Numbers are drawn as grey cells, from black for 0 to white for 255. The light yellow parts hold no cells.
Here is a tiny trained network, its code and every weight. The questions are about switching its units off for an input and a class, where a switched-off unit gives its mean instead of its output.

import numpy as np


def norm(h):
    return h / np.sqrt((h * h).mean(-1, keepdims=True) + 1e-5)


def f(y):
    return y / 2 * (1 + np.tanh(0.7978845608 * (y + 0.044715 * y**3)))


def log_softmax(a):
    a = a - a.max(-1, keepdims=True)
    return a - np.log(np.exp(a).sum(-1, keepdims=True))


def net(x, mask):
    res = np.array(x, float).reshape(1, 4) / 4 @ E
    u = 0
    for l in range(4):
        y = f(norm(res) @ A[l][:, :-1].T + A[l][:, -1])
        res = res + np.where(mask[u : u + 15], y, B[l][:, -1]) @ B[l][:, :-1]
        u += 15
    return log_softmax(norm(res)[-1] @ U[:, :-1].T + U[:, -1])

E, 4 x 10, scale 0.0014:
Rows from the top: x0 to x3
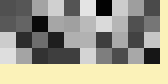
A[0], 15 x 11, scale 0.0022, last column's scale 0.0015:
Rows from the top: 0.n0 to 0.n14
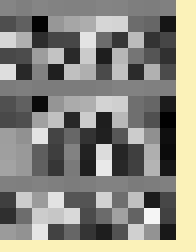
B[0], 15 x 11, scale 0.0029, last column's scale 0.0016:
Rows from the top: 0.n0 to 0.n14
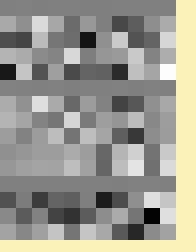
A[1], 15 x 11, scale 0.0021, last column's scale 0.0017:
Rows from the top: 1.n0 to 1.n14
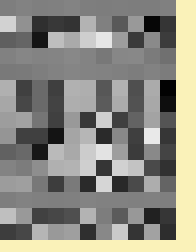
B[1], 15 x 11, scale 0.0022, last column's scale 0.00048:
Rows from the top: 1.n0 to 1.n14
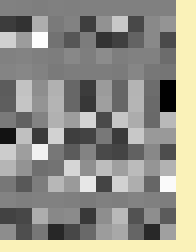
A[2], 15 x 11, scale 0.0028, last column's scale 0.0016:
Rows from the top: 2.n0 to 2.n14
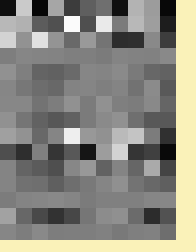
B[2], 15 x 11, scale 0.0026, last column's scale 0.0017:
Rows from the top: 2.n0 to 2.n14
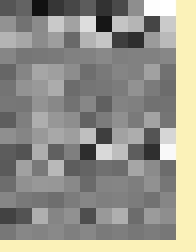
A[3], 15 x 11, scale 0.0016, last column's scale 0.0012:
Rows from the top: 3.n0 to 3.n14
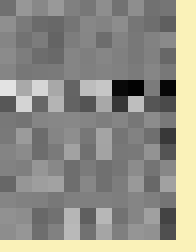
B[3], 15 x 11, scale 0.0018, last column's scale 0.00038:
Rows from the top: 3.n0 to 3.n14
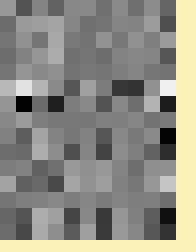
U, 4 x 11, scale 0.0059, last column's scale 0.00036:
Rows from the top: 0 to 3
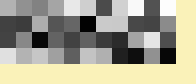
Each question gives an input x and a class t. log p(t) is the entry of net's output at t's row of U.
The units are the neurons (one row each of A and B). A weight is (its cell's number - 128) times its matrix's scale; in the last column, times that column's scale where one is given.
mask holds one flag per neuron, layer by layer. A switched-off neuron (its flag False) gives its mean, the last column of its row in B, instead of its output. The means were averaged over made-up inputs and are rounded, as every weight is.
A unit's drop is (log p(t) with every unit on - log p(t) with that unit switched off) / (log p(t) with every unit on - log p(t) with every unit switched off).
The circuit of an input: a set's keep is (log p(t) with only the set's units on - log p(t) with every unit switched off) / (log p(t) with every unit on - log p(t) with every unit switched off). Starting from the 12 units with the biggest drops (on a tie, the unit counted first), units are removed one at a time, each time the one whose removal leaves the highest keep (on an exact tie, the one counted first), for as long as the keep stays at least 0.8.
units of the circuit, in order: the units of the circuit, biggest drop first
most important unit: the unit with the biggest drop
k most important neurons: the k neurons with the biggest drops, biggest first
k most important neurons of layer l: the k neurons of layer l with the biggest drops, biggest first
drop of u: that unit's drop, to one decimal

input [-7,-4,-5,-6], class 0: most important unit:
0.n2
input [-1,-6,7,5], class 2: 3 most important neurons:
[0.n13, 0.n4, 1.n8]
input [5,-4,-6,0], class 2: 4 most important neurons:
[0.n12, 0.n10, 0.n9, 2.n0]
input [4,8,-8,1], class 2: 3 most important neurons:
[0.n12, 2.n0, 0.n14]
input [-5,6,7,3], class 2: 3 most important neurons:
[1.n8, 0.n4, 0.n14]
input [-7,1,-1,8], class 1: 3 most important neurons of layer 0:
[0.n2, 0.n3, 0.n7]
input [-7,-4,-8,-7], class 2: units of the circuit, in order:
[0.n12, 2.n0]
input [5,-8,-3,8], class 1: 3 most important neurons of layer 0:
[0.n2, 0.n6, 0.n1]
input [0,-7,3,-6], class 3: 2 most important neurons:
[0.n14, 0.n8]
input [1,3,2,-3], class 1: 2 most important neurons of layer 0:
[0.n13, 0.n14]
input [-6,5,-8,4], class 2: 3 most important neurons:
[0.n12, 2.n0, 0.n3]
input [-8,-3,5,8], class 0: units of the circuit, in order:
[0.n10, 2.n1]
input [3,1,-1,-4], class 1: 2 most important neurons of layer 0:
[0.n13, 0.n10]
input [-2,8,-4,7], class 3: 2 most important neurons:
[0.n13, 0.n6]
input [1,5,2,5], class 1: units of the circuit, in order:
[0.n2]
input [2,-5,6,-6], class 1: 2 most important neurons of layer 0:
[0.n13, 0.n12]
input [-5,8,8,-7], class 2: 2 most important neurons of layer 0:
[0.n2, 0.n4]
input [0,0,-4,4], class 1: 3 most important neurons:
[0.n2, 0.n4, 2.n9]
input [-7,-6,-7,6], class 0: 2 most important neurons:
[0.n4, 0.n10]
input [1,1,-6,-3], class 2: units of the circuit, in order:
[0.n12]
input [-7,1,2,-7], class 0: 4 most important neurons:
[0.n10, 0.n2, 0.n9, 2.n1]
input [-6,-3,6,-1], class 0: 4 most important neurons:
[0.n10, 0.n12, 0.n9, 2.n1]
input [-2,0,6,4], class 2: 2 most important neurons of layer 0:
[0.n13, 0.n4]
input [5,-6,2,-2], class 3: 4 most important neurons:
[0.n14, 0.n8, 0.n10, 0.n9]
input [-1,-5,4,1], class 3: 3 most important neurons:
[0.n14, 0.n8, 0.n12]
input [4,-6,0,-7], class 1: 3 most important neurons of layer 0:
[0.n13, 0.n6, 0.n1]
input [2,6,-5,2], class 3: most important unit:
0.n4
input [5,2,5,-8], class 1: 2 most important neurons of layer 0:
[0.n13, 0.n10]
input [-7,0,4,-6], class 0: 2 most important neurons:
[0.n2, 0.n10]
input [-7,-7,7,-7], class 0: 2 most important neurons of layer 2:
[2.n0, 2.n9]
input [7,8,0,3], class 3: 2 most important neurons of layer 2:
[2.n2, 2.n1]
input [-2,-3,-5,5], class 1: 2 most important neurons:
[0.n4, 0.n2]
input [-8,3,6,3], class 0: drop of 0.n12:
0.1
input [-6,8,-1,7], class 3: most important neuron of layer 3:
[3.n5]
